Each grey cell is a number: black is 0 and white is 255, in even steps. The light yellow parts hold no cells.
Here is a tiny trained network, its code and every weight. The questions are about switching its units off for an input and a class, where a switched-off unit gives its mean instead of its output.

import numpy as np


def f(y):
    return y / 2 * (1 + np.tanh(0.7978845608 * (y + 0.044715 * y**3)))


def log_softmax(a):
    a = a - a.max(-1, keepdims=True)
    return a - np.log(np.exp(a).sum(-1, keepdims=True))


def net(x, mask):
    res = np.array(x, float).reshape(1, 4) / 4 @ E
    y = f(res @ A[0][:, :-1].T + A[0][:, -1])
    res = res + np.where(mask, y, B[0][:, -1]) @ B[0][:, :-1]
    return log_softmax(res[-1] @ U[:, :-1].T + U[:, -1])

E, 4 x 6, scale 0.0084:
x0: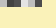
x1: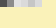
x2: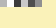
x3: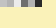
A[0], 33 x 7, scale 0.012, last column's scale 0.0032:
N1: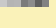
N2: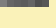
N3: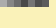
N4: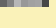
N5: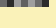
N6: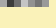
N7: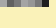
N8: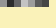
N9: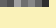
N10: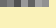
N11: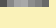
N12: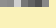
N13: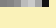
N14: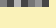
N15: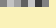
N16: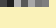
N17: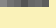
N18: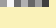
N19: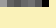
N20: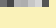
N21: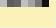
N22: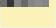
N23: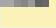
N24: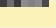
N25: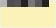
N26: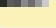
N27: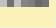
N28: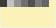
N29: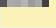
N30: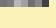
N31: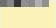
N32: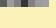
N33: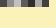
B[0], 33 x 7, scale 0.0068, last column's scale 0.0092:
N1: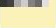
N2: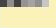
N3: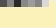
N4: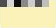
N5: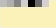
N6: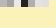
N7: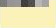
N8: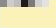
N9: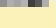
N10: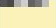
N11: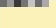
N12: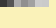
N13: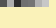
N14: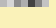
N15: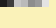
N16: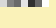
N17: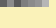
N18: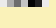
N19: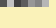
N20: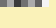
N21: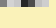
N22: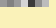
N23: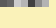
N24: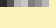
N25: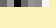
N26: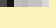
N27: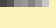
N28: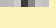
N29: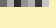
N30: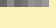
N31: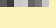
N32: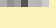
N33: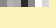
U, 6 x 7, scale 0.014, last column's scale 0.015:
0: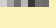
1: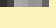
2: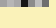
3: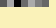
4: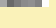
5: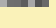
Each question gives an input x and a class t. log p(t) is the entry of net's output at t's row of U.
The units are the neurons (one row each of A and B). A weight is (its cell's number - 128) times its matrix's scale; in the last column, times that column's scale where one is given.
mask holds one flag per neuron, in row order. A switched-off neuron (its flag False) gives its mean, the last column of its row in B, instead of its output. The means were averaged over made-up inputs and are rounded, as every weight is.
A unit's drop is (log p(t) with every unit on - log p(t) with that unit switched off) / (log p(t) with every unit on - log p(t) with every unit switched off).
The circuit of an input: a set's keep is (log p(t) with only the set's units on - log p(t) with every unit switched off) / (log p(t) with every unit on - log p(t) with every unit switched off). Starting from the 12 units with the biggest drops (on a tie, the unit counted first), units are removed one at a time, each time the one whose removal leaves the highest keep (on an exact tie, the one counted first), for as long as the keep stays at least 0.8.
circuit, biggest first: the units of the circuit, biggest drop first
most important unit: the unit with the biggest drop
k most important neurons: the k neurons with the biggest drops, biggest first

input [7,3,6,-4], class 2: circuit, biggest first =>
(N6; N21)
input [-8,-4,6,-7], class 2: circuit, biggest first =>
(N28)
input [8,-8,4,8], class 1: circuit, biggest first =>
(N1; N15)
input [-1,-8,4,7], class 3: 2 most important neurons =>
(N25; N3)
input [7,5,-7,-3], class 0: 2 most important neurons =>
(N16; N5)
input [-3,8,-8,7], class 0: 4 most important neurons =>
(N16; N5; N14; N9)
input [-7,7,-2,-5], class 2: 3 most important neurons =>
(N33; N28; N32)
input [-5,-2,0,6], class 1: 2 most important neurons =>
(N15; N1)
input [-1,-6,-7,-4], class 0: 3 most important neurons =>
(N16; N5; N22)
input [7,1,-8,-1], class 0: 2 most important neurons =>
(N16; N5)
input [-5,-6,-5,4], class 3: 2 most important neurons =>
(N25; N3)
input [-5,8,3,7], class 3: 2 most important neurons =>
(N4; N29)
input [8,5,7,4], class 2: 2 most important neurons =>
(N6; N21)
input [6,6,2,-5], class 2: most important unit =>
N6
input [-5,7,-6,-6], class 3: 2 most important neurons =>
(N20; N4)
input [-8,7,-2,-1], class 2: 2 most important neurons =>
(N33; N28)
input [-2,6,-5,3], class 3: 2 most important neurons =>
(N4; N20)
